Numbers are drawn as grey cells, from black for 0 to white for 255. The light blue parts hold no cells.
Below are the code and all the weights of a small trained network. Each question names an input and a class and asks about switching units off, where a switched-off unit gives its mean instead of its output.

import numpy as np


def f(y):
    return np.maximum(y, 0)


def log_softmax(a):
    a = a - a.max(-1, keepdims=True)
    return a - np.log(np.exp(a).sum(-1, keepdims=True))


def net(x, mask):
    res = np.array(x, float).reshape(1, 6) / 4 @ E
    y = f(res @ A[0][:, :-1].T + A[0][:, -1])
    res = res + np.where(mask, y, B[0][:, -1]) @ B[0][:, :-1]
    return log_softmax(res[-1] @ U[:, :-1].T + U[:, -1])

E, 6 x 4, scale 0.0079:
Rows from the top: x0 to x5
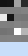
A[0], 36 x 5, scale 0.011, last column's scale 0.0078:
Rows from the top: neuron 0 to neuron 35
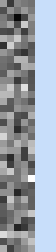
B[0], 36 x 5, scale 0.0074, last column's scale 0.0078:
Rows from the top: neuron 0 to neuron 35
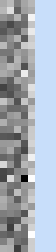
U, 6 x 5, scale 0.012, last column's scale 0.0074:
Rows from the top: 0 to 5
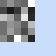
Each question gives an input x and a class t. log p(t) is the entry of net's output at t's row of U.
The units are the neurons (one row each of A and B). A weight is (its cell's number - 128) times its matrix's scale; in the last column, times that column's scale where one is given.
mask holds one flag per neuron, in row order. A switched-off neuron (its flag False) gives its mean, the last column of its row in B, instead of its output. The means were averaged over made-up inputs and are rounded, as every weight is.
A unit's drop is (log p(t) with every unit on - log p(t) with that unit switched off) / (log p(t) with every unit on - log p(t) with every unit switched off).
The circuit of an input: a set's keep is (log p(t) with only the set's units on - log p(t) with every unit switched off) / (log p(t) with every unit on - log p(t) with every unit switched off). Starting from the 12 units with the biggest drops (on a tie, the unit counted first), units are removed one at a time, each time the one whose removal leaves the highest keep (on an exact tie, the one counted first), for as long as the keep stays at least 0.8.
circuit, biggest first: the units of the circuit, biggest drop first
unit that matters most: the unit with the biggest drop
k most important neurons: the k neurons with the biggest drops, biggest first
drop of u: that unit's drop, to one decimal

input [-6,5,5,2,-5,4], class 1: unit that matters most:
neuron 19
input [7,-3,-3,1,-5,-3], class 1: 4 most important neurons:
[neuron 31; neuron 4; neuron 22; neuron 20]
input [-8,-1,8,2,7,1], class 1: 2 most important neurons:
[neuron 19; neuron 33]
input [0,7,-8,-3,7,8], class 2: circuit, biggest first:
[neuron 6; neuron 28]
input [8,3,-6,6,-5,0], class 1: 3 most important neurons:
[neuron 31; neuron 4; neuron 22]
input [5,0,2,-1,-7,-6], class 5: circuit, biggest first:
[neuron 2; neuron 32; neuron 27]
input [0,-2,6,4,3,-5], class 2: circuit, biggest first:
[neuron 23; neuron 35]
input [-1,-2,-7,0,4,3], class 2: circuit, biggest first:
[neuron 6; neuron 28]
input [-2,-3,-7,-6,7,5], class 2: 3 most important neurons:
[neuron 6; neuron 28; neuron 10]
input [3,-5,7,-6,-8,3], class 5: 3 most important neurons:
[neuron 2; neuron 32; neuron 27]
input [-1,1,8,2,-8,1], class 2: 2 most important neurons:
[neuron 35; neuron 23]
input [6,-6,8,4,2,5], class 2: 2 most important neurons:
[neuron 0; neuron 23]
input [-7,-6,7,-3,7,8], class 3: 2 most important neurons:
[neuron 5; neuron 20]
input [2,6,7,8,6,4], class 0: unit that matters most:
neuron 6
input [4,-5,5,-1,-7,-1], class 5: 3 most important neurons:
[neuron 2; neuron 32; neuron 27]
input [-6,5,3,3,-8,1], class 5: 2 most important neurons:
[neuron 27; neuron 18]
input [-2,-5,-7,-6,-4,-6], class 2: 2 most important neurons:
[neuron 6; neuron 28]
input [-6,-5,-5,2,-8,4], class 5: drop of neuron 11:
0.1
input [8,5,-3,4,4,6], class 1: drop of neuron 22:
0.1
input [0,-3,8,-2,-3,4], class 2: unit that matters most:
neuron 23
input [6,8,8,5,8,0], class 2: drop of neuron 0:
0.2
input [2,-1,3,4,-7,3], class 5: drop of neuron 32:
0.2
